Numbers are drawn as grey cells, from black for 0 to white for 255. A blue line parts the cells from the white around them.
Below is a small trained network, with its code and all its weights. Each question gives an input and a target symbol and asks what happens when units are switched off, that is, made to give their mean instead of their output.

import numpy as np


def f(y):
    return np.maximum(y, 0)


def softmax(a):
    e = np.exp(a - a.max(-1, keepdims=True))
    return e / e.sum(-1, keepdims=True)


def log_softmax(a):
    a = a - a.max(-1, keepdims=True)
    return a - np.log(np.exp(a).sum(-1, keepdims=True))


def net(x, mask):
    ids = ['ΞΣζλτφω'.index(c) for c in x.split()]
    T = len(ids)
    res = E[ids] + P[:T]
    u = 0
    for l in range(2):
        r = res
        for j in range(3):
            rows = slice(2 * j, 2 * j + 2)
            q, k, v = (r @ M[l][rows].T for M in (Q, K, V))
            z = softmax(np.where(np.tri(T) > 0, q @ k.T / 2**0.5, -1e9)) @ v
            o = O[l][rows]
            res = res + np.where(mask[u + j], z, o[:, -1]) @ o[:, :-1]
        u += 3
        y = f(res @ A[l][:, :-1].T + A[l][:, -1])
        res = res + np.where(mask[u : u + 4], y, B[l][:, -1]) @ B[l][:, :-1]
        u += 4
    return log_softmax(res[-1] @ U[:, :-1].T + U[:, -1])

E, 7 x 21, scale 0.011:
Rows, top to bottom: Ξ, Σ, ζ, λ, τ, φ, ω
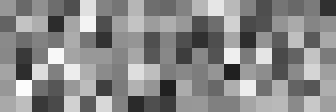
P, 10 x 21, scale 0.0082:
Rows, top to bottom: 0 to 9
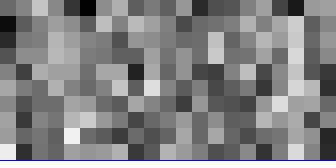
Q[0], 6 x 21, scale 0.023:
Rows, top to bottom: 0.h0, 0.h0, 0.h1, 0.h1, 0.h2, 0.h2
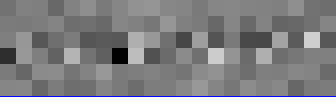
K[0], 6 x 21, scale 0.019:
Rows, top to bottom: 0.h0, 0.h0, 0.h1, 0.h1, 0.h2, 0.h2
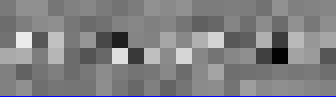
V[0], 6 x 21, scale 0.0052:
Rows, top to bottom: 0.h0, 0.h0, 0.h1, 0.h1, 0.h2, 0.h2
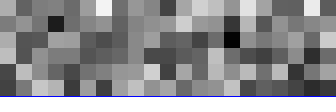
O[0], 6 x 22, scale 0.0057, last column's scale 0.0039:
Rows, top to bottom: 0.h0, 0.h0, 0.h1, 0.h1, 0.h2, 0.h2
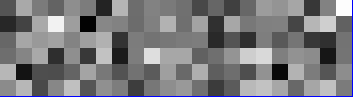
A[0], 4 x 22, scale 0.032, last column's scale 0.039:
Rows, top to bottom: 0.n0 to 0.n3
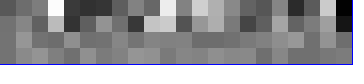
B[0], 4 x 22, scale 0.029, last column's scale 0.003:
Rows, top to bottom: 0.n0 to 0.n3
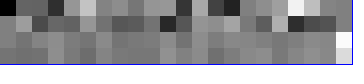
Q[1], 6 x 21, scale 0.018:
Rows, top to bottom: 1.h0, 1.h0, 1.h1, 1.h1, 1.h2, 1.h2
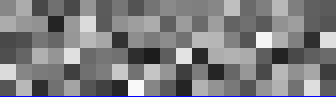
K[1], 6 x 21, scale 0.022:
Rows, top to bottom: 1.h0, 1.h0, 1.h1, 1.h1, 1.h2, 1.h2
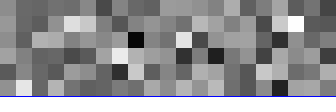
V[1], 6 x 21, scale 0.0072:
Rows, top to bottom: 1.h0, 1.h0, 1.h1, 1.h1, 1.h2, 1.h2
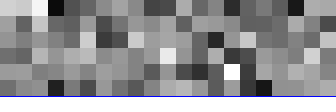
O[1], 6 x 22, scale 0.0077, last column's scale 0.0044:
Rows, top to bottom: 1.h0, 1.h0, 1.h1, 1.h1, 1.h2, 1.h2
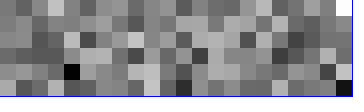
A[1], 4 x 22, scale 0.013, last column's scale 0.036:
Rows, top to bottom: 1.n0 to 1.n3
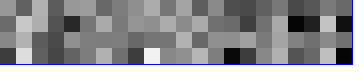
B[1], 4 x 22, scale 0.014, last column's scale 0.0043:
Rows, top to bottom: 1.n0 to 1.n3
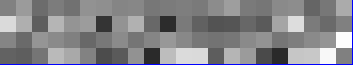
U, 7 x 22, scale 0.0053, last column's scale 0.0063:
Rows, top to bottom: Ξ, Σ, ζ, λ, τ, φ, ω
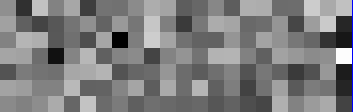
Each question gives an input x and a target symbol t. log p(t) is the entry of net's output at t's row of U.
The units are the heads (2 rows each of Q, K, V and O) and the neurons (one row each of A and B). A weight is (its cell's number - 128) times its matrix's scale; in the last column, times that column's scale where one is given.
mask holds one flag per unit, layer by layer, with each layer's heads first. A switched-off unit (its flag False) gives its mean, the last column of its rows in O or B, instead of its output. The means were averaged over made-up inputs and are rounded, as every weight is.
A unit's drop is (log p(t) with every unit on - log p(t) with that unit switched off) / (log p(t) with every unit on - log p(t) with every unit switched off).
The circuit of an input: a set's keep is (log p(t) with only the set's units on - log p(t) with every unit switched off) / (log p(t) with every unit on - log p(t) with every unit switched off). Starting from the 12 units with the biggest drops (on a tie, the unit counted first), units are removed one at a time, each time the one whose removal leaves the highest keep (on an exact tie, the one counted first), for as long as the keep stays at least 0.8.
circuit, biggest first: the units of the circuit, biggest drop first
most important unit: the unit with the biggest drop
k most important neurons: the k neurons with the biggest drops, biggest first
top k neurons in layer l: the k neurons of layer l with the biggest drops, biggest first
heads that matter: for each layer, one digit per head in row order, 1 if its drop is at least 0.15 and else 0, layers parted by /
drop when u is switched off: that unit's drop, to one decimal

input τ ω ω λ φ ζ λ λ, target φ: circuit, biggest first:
1.h1
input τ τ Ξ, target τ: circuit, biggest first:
1.h1; 0.h1
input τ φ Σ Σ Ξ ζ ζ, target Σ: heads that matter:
100 / 011
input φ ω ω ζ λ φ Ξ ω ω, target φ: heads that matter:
001 / 010
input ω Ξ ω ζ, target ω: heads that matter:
110 / 010
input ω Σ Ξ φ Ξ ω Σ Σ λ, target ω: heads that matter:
010 / 010
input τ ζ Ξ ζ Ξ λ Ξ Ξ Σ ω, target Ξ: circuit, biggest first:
0.n2; 1.h0
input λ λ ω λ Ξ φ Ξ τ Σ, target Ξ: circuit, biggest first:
0.h2; 0.n2
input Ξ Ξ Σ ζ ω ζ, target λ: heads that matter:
100 / 100
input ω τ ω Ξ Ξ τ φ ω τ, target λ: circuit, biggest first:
1.n0; 1.h0
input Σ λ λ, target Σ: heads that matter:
000 / 011
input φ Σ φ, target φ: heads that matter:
001 / 011
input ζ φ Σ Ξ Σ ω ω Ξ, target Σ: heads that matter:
000 / 011
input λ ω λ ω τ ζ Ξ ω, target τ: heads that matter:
010 / 011
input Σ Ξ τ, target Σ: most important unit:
1.h2
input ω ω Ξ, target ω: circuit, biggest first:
1.h1; 0.h1
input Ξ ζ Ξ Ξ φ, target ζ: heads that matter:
010 / 001
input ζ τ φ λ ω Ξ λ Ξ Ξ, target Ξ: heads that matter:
011 / 001
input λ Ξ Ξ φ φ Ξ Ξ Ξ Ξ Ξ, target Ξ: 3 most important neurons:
1.n2; 1.n0; 0.n2
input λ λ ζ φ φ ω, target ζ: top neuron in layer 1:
1.n2
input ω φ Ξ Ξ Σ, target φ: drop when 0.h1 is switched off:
0.2
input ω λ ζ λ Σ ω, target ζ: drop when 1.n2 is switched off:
0.0
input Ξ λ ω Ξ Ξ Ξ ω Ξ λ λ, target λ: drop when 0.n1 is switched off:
0.0
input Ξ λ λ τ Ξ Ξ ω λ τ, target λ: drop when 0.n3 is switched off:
0.1
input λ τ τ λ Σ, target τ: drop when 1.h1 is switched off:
0.6
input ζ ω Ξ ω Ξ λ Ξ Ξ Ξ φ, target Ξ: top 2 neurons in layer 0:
0.n3; 0.n2
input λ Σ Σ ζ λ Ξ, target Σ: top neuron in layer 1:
1.n2
